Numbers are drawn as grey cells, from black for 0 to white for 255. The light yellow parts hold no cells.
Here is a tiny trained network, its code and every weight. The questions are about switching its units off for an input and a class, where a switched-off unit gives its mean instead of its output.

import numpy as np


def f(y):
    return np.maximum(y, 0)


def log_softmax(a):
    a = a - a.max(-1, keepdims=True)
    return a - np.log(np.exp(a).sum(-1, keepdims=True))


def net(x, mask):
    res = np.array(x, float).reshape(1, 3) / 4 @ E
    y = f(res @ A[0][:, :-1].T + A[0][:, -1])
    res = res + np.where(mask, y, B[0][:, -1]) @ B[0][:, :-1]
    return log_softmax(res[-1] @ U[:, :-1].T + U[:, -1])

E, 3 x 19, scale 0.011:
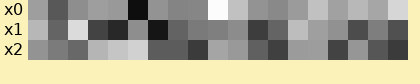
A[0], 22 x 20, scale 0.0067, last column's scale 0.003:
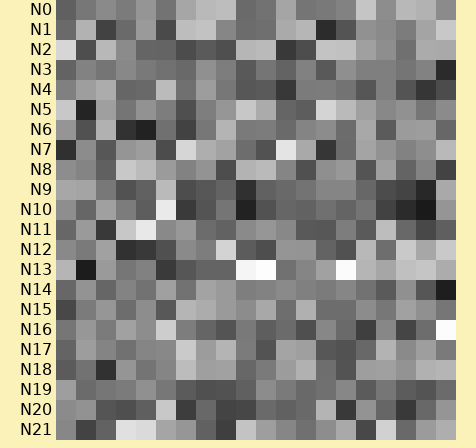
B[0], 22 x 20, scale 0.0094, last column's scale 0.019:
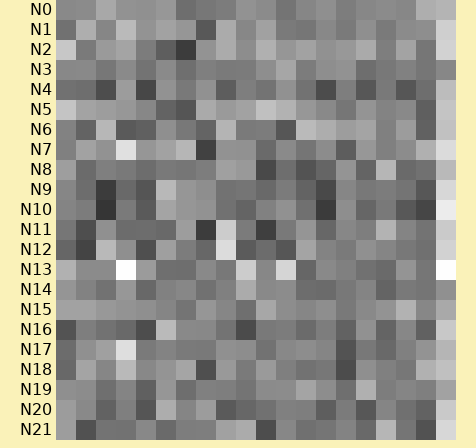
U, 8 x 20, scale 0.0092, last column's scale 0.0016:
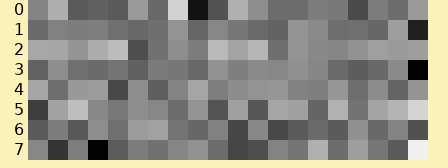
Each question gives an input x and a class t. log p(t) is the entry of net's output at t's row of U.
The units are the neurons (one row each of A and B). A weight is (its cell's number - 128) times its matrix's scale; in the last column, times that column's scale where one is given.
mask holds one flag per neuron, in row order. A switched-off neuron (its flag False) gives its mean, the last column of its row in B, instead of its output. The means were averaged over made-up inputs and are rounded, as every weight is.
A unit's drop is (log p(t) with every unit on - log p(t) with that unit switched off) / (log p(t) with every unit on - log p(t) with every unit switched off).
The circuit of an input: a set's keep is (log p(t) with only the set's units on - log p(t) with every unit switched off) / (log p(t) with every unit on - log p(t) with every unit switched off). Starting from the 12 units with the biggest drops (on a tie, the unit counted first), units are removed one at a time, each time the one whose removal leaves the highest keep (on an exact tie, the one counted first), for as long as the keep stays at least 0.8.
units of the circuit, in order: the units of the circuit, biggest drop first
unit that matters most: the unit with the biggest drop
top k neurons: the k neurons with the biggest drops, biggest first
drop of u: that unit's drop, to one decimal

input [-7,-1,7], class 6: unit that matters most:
N11
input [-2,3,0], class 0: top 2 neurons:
N11, N21
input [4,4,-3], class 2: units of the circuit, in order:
N13, N10
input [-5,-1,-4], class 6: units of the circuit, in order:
N2, N5
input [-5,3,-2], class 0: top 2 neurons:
N11, N21
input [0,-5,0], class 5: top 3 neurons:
N13, N10, N9
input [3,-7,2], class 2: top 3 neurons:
N10, N9, N16
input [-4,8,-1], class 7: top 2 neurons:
N6, N13
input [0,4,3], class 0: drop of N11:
0.1
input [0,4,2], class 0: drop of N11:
0.2
